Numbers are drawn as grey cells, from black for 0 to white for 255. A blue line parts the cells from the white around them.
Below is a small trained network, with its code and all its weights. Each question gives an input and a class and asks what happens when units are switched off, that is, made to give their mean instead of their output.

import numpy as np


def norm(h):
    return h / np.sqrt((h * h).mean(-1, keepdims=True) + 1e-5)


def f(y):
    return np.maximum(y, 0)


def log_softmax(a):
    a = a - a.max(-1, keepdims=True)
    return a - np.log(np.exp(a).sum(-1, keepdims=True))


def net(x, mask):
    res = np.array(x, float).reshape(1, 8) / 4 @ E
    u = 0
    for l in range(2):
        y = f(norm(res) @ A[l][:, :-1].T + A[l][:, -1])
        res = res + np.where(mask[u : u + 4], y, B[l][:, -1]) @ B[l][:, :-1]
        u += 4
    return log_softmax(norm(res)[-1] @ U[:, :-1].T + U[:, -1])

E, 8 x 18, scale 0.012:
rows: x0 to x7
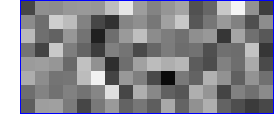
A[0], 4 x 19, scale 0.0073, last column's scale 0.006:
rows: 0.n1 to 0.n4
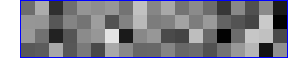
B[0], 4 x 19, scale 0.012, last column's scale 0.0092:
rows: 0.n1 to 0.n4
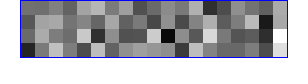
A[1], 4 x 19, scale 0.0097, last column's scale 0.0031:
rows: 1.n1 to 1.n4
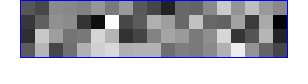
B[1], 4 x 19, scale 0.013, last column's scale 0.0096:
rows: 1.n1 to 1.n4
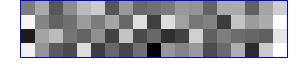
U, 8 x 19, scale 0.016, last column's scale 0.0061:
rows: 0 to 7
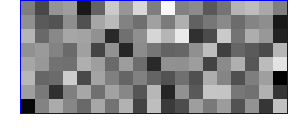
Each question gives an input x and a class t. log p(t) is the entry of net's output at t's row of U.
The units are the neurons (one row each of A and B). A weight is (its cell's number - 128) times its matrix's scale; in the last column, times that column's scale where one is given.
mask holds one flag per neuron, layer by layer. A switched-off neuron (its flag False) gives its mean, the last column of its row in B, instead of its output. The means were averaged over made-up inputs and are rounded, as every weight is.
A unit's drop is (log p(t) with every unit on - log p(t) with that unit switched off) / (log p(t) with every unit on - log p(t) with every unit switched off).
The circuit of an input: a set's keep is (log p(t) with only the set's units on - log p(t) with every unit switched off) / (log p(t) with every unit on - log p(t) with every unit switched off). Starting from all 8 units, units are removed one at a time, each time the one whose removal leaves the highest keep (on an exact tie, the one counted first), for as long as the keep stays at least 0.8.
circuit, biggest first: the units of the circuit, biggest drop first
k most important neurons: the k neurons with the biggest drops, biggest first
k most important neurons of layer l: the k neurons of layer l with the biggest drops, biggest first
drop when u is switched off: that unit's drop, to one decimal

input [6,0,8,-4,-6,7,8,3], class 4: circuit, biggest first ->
[1.n4]
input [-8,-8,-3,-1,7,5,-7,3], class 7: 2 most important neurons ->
[1.n4; 1.n2]
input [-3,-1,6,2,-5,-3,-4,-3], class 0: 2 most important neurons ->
[1.n2; 1.n4]
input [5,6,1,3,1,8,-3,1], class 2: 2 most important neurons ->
[1.n4; 1.n3]
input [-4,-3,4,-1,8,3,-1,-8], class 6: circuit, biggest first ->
[1.n2; 0.n4; 1.n4]
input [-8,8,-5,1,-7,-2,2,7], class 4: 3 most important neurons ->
[1.n2; 0.n3; 1.n3]
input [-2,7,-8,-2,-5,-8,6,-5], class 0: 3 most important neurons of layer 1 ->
[1.n2; 1.n4; 1.n1]
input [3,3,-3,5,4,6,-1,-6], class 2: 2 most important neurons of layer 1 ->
[1.n3; 1.n4]
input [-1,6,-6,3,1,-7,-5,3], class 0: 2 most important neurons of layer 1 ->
[1.n2; 1.n4]
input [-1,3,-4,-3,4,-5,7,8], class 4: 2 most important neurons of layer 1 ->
[1.n2; 1.n3]
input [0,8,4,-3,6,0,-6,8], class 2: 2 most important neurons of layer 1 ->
[1.n4; 1.n3]
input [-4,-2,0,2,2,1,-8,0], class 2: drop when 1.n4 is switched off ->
0.5
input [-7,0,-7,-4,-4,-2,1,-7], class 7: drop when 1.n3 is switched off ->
0.3
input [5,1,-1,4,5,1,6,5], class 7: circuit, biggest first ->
[0.n4]
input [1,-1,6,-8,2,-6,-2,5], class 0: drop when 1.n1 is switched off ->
0.2
